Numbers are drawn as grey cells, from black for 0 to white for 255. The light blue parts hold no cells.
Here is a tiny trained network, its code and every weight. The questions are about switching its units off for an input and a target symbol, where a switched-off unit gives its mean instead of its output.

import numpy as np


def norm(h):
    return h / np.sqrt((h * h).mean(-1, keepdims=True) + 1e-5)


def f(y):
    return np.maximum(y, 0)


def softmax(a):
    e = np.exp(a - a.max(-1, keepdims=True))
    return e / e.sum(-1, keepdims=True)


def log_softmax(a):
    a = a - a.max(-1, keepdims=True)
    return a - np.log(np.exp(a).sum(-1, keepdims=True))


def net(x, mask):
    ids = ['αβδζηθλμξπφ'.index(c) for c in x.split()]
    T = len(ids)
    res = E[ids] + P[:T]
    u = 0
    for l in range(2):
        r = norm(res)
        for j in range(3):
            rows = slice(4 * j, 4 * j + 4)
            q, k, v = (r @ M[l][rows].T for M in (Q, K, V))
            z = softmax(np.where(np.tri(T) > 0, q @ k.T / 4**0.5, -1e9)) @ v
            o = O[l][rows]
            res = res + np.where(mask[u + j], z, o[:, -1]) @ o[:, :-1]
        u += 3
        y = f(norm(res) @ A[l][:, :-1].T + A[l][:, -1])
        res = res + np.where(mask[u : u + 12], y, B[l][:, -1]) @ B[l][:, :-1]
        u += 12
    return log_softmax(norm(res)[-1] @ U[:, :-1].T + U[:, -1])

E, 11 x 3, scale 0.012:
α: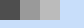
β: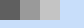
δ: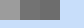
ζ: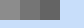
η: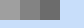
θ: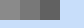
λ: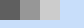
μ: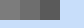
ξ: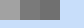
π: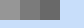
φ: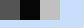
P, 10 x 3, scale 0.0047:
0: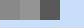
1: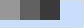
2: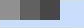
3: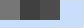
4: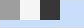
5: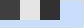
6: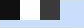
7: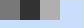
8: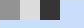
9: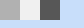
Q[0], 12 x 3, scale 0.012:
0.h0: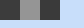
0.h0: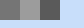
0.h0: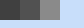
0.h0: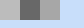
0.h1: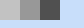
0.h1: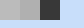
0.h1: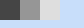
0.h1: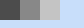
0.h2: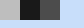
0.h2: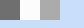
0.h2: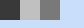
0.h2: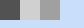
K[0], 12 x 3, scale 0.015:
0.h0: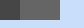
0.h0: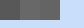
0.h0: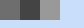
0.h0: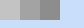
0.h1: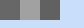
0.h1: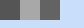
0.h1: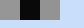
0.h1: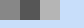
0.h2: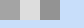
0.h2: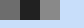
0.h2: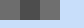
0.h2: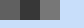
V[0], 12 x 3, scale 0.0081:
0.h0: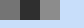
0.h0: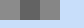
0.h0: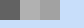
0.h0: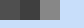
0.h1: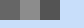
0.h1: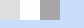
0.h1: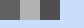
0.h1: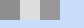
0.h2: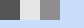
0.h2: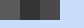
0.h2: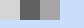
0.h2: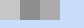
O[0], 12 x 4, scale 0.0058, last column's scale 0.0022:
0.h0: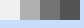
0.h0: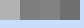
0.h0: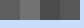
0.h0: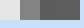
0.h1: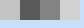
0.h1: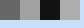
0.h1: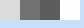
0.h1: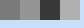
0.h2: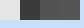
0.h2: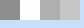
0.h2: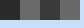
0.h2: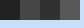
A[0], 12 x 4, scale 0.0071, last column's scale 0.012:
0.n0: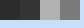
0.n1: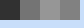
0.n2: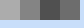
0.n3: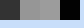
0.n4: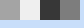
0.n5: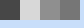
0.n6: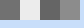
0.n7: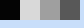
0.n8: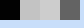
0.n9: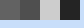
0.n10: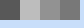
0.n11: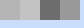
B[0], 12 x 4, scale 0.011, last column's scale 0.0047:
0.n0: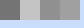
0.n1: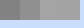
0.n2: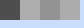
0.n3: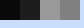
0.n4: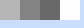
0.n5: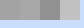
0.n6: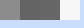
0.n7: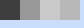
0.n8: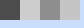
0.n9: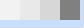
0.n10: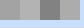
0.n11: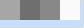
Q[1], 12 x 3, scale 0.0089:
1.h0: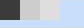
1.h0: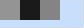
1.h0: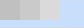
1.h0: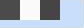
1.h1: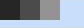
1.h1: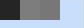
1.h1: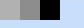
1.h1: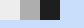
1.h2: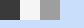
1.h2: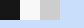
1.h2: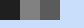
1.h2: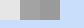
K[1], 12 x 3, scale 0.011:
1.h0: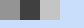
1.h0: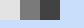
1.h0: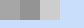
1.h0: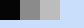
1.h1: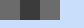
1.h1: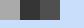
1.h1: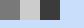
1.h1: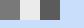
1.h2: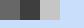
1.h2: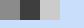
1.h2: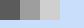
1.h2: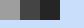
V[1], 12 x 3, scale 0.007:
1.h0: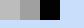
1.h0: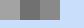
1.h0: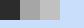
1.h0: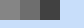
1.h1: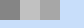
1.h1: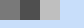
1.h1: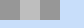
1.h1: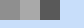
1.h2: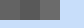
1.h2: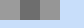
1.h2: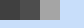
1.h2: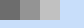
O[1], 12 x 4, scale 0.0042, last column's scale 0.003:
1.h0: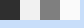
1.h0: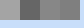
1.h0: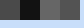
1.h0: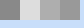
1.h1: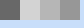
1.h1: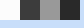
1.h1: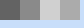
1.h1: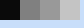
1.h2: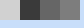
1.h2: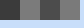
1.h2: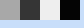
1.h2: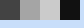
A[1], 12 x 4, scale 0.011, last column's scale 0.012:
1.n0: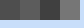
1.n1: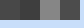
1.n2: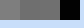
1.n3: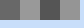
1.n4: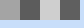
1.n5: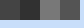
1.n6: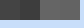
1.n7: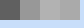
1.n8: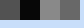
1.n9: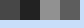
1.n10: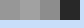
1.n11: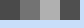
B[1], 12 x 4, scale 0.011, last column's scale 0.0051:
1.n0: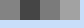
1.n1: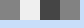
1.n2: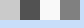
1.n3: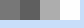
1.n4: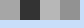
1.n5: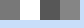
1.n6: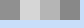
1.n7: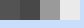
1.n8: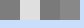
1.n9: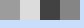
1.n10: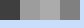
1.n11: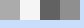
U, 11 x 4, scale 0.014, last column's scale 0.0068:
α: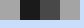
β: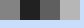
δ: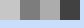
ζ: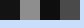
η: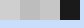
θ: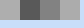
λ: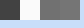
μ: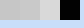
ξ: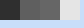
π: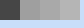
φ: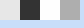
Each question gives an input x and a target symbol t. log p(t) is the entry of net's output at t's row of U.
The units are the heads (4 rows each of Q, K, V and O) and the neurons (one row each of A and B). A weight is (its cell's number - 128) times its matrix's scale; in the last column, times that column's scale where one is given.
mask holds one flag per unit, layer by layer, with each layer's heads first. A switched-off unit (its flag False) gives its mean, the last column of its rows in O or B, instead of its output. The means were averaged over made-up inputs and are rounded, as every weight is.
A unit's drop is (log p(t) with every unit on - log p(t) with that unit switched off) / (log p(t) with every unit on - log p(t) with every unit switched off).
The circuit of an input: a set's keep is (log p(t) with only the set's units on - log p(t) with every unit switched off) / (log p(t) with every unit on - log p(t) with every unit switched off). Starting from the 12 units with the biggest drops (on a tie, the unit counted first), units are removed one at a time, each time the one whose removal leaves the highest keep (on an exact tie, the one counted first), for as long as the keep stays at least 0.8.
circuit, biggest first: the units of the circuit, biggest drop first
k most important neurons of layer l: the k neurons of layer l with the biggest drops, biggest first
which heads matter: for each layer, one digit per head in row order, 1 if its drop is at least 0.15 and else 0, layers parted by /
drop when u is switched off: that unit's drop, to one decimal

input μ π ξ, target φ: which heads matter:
010 / 000
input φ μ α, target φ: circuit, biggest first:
[1.h0]
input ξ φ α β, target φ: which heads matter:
100 / 110
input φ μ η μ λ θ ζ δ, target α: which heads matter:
001 / 000
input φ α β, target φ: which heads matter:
110 / 110
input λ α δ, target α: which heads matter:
000 / 000
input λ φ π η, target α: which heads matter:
001 / 000
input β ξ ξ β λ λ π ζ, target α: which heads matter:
001 / 000
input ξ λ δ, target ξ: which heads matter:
001 / 000
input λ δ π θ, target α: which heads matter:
001 / 000
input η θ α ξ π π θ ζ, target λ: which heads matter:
010 / 101
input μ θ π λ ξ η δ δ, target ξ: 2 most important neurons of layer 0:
[0.n4 0.n5]
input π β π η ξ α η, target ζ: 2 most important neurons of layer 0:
[0.n6 0.n4]
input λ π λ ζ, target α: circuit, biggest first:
[0.h2]
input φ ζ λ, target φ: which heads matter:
110 / 110
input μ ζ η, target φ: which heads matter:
010 / 000
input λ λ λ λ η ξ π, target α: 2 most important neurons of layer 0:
[0.n4 0.n0]
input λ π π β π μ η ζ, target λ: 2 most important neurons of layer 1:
[1.n4 1.n0]
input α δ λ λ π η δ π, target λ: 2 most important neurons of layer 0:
[0.n4 0.n2]
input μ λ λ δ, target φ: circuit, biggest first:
[0.h1]
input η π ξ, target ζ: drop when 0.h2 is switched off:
0.4
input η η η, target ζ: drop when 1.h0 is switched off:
0.3
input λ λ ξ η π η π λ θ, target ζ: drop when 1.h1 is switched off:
0.3
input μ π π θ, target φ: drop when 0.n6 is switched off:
0.0
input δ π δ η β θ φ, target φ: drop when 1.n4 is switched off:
0.1
